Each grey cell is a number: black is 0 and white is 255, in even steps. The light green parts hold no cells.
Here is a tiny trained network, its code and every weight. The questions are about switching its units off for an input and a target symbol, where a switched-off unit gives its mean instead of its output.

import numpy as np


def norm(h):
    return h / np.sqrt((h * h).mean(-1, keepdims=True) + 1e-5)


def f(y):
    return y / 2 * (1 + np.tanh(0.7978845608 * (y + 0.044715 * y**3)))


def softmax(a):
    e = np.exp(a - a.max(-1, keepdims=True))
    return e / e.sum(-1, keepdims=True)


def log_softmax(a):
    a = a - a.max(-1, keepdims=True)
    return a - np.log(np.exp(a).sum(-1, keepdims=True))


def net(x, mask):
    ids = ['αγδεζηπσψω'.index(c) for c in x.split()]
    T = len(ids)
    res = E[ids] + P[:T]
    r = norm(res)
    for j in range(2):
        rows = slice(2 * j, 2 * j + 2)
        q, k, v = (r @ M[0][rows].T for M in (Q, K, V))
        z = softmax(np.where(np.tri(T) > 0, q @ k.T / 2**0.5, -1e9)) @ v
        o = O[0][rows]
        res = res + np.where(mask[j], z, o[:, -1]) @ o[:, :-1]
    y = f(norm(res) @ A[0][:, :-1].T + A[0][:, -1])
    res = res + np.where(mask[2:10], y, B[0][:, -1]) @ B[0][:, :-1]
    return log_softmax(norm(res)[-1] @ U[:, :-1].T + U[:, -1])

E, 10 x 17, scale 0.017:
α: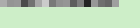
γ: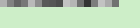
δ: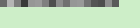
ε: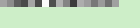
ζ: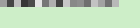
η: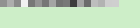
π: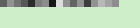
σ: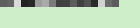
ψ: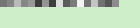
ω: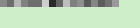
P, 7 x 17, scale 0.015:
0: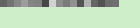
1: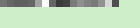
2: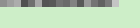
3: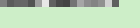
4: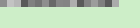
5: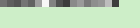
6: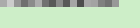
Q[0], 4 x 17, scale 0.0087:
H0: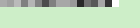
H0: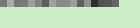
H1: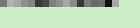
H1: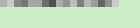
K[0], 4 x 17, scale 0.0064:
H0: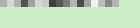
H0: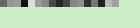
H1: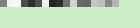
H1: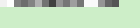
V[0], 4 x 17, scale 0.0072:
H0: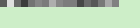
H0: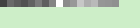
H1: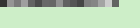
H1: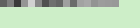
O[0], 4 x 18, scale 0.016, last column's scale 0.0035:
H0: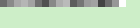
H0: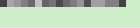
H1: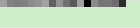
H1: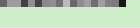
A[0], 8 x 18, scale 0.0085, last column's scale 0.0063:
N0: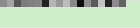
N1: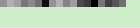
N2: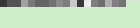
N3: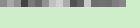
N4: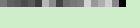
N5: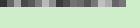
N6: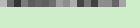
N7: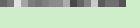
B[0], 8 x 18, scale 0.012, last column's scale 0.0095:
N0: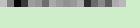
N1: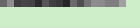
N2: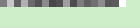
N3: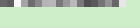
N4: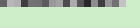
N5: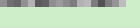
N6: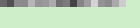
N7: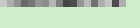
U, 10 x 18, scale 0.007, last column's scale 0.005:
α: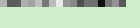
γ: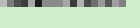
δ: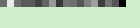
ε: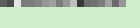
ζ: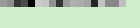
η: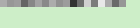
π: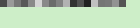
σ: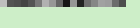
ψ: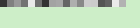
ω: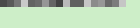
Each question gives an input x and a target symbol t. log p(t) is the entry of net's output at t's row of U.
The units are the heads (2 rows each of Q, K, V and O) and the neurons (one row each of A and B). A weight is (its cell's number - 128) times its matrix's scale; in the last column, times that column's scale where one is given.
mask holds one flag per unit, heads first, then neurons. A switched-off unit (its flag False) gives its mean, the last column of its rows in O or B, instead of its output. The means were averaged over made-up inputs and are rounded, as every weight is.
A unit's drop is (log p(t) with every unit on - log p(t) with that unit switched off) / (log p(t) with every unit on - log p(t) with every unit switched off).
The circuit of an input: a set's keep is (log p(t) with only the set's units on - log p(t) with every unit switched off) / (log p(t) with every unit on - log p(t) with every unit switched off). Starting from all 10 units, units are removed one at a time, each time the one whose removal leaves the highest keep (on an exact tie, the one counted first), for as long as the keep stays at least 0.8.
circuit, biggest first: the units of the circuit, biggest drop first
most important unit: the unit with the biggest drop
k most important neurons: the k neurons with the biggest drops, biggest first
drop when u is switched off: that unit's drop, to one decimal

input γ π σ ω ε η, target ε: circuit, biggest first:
[H1; H0; N3; N4]
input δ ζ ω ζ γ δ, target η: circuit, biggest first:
[H0; N7]
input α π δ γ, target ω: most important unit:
N2
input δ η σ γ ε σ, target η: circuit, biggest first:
[H0; N7]
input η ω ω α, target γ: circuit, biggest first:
[H1; N5]
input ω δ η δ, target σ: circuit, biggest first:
[H0; N4]
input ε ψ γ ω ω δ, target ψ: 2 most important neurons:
[N5; N2]
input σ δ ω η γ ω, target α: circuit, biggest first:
[H1; H0]
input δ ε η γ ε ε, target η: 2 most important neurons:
[N7; N4]
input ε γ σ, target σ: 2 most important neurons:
[N1; N2]
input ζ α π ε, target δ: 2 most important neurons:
[N4; N2]
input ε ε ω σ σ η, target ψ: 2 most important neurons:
[N5; N2]
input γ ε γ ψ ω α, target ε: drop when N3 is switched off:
0.2
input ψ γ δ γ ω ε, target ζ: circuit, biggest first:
[H0]
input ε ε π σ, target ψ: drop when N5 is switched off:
0.6
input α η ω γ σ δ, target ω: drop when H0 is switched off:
0.1
